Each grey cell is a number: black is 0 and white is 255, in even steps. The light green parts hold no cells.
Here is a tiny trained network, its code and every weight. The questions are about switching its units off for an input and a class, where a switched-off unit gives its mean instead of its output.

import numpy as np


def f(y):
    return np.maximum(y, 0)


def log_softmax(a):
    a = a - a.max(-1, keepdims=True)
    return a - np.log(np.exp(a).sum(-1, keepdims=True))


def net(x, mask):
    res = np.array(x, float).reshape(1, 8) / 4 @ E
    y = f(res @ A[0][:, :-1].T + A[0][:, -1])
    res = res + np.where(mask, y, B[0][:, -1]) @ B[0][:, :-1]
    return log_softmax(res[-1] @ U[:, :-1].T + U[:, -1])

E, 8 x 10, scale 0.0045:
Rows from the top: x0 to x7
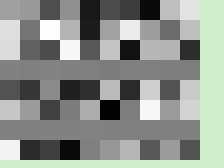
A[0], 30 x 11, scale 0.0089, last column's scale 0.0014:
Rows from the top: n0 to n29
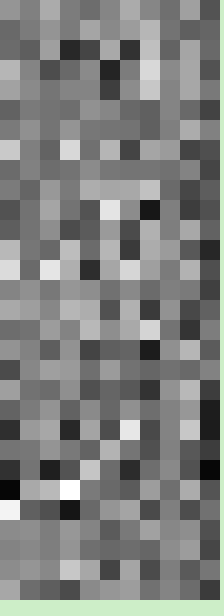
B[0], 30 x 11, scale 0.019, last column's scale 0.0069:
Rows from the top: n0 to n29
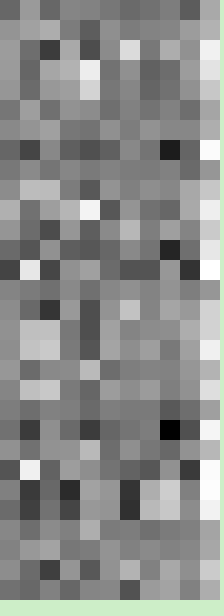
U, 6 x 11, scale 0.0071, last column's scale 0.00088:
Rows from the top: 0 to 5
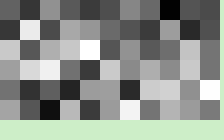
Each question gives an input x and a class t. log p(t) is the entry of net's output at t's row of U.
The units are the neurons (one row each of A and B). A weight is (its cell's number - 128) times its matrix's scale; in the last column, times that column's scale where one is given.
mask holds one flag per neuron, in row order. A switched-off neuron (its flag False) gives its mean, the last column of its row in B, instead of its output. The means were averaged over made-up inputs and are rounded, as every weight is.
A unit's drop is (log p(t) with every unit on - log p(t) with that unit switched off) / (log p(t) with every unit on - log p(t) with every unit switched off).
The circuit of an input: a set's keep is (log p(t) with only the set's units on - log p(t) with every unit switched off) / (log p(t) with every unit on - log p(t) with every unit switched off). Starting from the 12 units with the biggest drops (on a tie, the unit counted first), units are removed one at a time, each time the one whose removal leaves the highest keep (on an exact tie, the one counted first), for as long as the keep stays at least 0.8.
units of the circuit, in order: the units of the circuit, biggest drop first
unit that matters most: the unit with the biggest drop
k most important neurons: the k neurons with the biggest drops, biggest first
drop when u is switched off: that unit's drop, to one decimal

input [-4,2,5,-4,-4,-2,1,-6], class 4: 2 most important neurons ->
[n24 n21]
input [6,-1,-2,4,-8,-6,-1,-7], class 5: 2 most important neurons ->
[n15 n28]
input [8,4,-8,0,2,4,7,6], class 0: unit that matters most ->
n21
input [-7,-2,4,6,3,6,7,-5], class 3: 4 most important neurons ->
[n16 n10 n9 n1]
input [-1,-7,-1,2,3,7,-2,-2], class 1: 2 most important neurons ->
[n23 n10]
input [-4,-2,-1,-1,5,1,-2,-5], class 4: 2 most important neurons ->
[n24 n17]
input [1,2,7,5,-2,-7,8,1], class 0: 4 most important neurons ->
[n7 n12 n3 n4]
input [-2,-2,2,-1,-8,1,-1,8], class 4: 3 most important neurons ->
[n25 n2 n29]
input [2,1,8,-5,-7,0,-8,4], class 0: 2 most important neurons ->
[n7 n12]
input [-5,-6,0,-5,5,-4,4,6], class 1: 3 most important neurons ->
[n23 n24 n17]
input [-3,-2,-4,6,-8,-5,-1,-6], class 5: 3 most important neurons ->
[n15 n28 n25]
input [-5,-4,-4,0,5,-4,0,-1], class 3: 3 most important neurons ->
[n13 n16 n9]
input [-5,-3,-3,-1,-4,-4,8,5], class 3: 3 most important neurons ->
[n24 n16 n9]
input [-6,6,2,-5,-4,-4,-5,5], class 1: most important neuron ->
[n13]
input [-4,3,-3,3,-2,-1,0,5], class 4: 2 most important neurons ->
[n25 n17]
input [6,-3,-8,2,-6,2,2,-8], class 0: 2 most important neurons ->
[n21 n25]
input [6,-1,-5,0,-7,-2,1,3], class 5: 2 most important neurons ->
[n15 n28]
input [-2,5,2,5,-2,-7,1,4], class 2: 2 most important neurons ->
[n10 n23]
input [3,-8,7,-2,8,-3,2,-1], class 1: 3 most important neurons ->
[n23 n21 n15]
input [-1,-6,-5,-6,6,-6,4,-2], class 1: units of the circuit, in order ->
[n23]
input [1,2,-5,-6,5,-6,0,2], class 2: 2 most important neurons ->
[n10 n7]
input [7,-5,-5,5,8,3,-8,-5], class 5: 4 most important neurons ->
[n2 n11 n16 n9]
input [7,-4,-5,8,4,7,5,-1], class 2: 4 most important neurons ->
[n3 n4 n16 n9]
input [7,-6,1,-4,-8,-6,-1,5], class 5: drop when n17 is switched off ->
-0.1
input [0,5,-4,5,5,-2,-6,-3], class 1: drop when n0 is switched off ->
0.2
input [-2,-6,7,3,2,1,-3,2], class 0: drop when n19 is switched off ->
0.0
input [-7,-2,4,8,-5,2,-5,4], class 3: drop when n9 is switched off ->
0.1
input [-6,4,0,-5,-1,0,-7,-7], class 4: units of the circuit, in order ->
[n24]
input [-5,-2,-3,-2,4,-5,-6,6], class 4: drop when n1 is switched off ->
-0.1
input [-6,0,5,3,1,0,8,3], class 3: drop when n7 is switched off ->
-0.1
